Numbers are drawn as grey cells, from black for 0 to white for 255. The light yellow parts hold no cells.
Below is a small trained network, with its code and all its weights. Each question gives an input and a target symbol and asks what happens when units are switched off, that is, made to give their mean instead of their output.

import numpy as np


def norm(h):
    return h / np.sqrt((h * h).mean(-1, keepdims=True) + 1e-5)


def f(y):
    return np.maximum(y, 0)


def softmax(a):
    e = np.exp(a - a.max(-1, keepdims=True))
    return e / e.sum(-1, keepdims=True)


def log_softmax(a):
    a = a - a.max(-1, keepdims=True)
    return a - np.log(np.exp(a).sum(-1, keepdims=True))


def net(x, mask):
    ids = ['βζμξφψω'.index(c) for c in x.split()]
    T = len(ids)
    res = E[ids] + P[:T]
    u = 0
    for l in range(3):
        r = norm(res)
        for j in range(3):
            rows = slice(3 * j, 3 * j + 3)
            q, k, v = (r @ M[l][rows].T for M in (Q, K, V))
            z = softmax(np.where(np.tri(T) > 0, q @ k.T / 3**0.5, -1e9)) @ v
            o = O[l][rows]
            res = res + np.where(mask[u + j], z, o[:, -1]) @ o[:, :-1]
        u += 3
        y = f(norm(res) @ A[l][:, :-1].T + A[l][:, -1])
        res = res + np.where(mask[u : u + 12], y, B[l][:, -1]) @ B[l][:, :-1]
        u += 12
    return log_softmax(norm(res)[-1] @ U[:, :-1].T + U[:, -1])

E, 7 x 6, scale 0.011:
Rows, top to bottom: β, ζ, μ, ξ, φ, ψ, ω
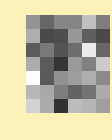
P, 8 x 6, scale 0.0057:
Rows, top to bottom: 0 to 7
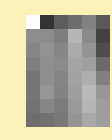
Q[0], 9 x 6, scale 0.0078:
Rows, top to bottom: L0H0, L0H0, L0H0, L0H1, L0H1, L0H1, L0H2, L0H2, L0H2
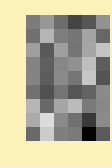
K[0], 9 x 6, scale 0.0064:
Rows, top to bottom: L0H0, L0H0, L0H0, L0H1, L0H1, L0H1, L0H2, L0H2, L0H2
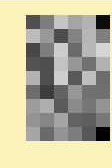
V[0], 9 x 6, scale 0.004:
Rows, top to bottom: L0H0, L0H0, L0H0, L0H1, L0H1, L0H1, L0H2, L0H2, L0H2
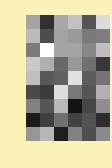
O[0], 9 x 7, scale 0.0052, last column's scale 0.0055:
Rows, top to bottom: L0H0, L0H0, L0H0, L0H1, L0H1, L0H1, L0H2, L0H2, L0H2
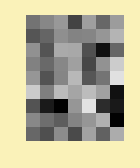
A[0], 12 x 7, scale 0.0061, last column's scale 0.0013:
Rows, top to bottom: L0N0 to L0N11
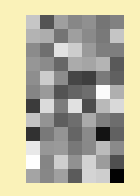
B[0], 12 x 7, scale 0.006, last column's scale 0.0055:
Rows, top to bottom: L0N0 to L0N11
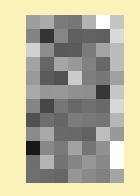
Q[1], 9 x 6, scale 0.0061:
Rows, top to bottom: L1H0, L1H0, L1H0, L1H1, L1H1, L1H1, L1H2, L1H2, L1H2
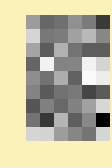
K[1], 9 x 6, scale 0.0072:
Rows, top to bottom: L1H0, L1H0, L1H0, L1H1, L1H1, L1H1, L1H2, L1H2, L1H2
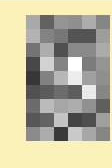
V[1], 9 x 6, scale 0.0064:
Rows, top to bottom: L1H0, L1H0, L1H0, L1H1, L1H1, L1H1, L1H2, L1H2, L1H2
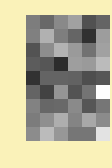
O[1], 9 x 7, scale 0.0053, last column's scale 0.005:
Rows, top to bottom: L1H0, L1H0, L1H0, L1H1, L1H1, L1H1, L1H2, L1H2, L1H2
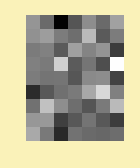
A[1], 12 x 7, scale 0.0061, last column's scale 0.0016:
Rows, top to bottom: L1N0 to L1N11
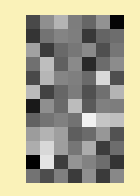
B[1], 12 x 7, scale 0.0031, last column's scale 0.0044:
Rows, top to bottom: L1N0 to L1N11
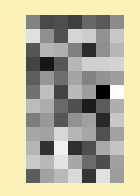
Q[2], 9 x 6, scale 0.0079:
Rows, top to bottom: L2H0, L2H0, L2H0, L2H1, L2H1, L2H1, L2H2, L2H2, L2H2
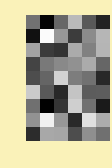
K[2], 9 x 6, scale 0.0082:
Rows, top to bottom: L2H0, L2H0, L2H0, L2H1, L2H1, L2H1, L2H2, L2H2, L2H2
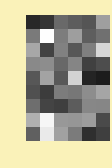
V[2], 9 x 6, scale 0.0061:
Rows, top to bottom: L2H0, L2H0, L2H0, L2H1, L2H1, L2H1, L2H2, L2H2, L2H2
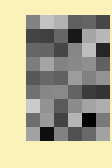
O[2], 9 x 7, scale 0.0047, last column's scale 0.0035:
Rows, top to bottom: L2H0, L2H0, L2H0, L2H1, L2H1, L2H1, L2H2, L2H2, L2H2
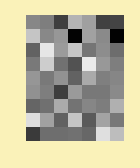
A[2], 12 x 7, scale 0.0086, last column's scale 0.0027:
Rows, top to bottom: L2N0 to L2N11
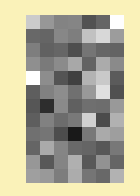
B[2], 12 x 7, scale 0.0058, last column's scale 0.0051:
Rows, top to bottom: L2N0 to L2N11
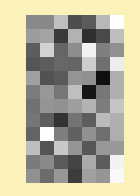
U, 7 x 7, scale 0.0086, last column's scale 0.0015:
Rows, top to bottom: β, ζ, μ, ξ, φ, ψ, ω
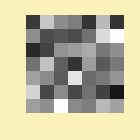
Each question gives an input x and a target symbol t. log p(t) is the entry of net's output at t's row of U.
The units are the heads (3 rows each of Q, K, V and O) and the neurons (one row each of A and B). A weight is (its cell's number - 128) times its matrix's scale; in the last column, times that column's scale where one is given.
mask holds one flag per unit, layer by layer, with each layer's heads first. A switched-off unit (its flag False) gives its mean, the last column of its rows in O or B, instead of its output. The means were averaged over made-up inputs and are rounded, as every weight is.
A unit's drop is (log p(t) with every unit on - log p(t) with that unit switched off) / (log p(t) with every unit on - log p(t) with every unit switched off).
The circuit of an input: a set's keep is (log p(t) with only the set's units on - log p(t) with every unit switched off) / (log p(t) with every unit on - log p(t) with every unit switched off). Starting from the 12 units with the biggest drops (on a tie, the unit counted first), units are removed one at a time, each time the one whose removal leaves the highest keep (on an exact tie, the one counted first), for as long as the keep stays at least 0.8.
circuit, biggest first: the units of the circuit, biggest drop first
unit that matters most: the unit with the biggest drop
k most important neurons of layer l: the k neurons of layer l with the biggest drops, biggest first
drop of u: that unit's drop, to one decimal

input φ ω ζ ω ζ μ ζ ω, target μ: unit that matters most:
L0N9
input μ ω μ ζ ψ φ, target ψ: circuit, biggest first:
L0N2; L2N4
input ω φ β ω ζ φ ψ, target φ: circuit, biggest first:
L2H0; L0N4
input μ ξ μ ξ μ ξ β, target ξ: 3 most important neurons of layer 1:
L1N7; L1N10; L1N3
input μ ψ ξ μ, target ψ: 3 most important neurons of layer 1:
L1N10; L1N9; L1N5
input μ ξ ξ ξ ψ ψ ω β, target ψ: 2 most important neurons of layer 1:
L1N9; L1N5
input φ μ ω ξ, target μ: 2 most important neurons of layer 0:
L0N5; L0N10
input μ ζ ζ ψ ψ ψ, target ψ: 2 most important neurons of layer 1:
L1N5; L1N1
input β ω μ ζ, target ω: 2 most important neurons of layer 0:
L0N9; L0N10
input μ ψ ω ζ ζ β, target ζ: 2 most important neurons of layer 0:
L0N2; L0N1
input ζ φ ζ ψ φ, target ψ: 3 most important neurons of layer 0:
L0N2; L0N0; L0N10
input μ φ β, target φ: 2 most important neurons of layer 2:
L2N1; L2N0
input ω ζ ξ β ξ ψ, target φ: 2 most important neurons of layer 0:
L0N4; L0N5
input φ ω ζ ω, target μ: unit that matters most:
L0N0
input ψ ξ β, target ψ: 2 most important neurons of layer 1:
L1N8; L1N3
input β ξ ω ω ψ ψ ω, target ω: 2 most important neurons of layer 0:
L0N5; L0N10
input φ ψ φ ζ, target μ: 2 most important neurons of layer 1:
L1N3; L1N1
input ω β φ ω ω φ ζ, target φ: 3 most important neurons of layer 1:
L1N5; L1N3; L1N8
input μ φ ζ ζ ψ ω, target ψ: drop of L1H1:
0.3
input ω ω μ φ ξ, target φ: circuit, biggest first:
L0N5
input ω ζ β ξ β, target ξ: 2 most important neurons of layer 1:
L1N7; L1N3
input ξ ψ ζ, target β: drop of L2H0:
1.0
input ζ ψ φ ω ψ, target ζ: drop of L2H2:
0.5
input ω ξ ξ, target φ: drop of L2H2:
0.5
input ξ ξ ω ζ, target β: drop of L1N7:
0.0
